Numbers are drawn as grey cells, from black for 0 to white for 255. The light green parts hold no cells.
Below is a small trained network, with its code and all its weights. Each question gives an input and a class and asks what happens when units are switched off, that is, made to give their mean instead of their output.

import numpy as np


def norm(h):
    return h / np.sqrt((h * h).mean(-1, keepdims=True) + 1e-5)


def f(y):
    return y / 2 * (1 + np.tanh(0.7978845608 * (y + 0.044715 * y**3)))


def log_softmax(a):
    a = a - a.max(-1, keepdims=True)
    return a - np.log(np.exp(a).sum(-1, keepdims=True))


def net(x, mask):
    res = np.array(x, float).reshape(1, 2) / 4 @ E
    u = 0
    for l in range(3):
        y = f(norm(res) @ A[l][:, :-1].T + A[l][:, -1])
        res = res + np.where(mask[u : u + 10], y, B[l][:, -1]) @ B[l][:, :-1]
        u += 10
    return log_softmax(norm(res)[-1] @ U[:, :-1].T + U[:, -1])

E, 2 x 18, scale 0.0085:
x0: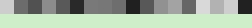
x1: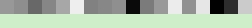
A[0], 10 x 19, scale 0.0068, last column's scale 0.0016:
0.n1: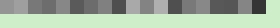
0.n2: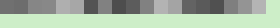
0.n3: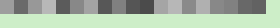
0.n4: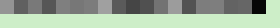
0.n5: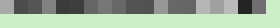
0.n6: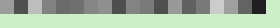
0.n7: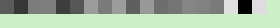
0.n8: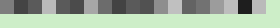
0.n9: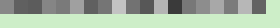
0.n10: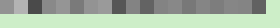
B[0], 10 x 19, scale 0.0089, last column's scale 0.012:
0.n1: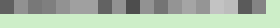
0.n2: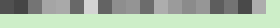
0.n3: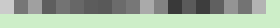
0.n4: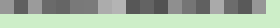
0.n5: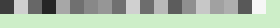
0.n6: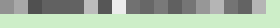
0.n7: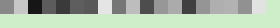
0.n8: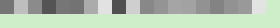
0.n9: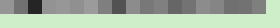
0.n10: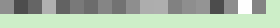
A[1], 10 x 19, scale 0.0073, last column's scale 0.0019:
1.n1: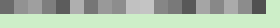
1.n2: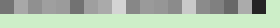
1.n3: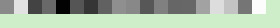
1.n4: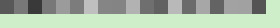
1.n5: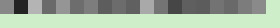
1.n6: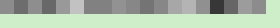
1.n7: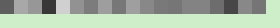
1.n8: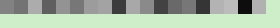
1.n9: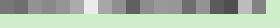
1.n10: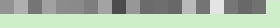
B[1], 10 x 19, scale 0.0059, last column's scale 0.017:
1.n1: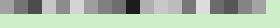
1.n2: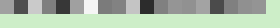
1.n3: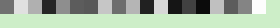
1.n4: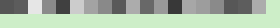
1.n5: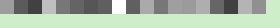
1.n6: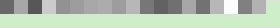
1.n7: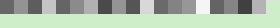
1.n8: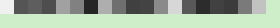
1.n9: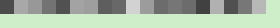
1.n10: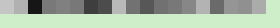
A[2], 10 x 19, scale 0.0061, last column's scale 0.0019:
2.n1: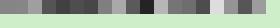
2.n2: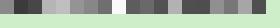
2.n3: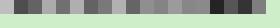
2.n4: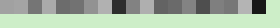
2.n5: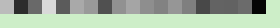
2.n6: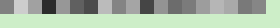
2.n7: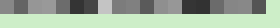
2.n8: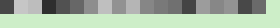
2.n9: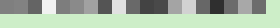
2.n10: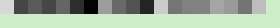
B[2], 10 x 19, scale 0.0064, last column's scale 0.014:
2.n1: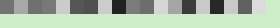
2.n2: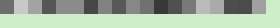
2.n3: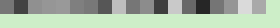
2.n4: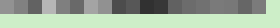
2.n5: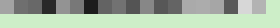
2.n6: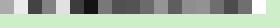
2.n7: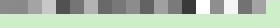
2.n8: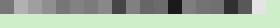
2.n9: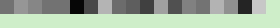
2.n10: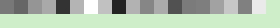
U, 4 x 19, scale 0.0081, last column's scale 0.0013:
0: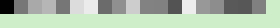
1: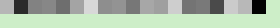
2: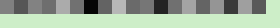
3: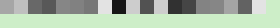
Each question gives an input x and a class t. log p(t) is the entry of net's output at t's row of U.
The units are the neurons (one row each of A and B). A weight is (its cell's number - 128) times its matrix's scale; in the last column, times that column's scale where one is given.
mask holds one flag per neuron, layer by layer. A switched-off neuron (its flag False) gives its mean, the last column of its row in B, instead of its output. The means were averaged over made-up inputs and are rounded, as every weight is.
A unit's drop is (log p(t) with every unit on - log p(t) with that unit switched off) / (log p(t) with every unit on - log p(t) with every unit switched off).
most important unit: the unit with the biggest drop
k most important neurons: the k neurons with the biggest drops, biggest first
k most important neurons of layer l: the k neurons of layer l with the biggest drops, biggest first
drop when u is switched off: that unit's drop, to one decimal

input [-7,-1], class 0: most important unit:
0.n3
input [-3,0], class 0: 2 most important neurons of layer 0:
0.n3, 0.n7
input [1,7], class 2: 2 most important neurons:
0.n5, 0.n8
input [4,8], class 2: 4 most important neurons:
1.n3, 0.n7, 0.n5, 0.n8
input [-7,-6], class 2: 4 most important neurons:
0.n7, 1.n3, 0.n5, 0.n6
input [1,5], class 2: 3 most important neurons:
0.n5, 0.n8, 1.n3
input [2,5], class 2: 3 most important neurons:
0.n7, 1.n3, 0.n5
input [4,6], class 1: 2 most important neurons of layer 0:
0.n7, 0.n3
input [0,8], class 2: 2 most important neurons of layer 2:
2.n10, 2.n5
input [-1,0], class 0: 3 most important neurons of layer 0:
0.n3, 0.n7, 0.n4
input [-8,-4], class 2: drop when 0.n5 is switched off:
0.2
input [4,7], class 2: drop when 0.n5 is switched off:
0.8
